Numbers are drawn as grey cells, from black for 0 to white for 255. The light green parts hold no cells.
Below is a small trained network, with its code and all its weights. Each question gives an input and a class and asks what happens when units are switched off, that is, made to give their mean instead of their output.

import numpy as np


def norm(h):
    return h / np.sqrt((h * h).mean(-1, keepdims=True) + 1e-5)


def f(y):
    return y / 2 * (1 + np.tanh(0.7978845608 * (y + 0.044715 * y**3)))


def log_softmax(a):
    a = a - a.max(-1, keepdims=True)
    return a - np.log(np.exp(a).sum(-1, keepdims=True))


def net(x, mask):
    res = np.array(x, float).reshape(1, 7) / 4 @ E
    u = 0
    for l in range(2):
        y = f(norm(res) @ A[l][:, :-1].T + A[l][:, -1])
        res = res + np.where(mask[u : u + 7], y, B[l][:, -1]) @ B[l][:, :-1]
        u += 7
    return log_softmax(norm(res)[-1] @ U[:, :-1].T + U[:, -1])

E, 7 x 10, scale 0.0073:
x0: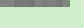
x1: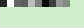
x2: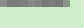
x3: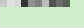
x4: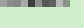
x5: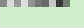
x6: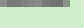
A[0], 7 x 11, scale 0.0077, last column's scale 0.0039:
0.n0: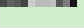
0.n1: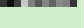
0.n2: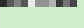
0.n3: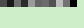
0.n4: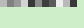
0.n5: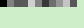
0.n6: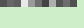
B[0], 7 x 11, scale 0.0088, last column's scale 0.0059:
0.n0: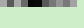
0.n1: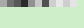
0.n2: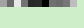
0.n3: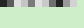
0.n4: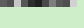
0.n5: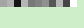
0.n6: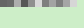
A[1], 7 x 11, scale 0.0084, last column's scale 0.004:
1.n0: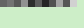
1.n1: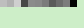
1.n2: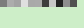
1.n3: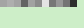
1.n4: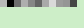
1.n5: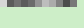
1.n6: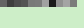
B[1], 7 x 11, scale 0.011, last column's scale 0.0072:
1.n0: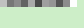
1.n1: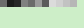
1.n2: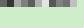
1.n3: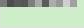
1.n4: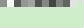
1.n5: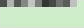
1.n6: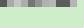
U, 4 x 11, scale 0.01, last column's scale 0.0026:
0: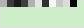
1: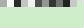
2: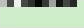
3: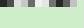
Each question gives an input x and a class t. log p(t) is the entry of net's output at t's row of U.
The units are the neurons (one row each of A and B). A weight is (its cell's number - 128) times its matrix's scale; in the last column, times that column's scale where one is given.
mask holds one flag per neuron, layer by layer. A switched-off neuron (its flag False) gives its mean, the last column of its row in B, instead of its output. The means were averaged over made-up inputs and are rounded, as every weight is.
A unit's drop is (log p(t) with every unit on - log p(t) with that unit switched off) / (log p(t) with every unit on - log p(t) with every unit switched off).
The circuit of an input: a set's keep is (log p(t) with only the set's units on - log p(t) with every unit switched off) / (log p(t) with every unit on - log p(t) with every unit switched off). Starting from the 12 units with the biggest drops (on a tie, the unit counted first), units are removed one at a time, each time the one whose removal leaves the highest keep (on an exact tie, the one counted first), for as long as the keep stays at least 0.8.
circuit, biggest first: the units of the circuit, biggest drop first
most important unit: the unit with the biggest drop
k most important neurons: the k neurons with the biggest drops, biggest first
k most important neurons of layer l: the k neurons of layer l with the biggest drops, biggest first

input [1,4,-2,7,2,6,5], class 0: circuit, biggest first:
1.n1
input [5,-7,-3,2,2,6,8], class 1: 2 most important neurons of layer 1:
1.n4; 1.n5
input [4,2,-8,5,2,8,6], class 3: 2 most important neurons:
1.n2; 0.n1
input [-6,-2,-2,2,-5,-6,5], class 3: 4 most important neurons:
0.n3; 0.n4; 1.n0; 1.n6
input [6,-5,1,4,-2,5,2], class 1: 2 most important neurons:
0.n3; 1.n5
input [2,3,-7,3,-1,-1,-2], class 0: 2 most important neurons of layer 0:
0.n4; 0.n0
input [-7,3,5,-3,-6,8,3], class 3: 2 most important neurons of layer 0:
0.n6; 0.n4
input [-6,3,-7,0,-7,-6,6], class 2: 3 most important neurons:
0.n2; 0.n0; 1.n0
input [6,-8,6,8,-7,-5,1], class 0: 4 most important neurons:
1.n3; 1.n1; 0.n5; 0.n4
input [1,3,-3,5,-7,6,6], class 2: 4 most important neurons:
0.n2; 0.n3; 0.n1; 0.n6
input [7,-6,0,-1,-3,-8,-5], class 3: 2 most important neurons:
0.n3; 0.n5
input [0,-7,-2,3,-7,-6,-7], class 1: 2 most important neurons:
1.n4; 1.n5
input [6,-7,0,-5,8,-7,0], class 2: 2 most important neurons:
0.n4; 0.n5
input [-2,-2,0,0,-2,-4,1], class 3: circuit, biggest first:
0.n3
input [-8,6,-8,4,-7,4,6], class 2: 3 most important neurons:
0.n2; 1.n4; 1.n5
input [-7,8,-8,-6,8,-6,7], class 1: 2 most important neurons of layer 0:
0.n5; 0.n2
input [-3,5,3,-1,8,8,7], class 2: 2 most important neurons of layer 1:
1.n0; 1.n6
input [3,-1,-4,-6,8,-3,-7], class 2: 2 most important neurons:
0.n4; 1.n1
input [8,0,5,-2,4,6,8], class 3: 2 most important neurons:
1.n2; 0.n6
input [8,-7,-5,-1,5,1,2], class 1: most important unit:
1.n4
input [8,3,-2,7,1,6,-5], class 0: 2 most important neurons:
1.n1; 0.n3
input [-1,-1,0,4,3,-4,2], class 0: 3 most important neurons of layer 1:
1.n1; 1.n3; 1.n2
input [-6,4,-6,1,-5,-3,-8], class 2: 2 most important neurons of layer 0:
0.n2; 0.n0
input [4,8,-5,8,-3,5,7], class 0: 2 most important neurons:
1.n1; 1.n4
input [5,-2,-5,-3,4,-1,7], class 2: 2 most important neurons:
0.n4; 1.n1
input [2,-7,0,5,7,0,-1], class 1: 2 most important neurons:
1.n5; 0.n2
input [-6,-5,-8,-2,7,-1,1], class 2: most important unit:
0.n4
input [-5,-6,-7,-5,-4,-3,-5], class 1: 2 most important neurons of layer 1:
1.n4; 1.n1
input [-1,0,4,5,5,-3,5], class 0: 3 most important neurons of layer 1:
1.n1; 1.n4; 1.n2
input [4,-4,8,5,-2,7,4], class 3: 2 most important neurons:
1.n2; 0.n1
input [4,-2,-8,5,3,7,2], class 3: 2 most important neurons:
1.n2; 0.n1
